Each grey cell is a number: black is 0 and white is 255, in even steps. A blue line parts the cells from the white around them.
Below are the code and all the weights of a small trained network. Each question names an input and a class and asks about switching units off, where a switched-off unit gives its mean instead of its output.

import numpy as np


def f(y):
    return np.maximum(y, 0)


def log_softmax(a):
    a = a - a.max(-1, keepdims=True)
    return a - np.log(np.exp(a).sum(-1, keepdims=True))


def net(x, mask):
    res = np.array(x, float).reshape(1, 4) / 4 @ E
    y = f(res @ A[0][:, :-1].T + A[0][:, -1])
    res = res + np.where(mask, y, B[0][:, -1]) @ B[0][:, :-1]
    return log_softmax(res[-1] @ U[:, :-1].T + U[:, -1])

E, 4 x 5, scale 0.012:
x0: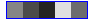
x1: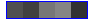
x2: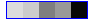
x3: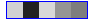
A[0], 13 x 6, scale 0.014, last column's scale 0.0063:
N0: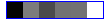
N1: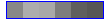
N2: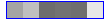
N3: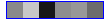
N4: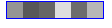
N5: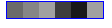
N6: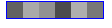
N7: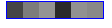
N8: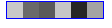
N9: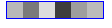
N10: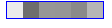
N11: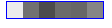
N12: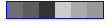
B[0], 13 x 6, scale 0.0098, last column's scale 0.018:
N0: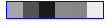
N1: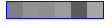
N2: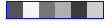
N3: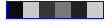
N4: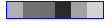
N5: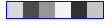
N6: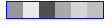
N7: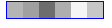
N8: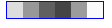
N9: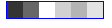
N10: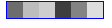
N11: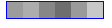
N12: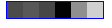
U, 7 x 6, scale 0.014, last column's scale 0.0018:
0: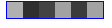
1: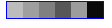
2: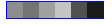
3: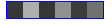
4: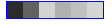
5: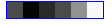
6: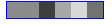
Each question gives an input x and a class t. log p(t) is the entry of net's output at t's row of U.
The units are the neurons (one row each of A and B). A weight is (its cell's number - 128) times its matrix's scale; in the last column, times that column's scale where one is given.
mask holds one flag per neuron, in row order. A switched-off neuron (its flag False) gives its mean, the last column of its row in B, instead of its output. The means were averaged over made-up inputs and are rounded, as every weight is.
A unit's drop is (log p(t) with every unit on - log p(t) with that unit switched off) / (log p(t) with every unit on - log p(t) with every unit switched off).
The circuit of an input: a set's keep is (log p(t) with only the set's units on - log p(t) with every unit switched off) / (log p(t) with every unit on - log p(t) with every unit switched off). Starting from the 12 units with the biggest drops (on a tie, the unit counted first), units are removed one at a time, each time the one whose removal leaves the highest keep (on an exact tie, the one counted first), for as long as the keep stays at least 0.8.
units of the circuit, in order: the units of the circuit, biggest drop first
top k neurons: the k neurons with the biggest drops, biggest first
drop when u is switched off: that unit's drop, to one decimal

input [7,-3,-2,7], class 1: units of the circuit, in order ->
[N10]
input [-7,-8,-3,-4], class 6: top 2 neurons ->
[N6; N7]
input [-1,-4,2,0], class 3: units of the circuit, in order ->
[N7; N8]
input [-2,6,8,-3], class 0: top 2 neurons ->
[N5; N9]
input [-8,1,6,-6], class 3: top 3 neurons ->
[N2; N3; N6]
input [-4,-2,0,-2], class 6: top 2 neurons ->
[N6; N10]
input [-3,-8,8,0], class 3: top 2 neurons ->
[N2; N3]
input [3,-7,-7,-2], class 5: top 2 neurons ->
[N12; N2]
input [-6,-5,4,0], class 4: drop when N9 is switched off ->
0.3
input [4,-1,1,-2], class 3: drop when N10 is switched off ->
-0.1
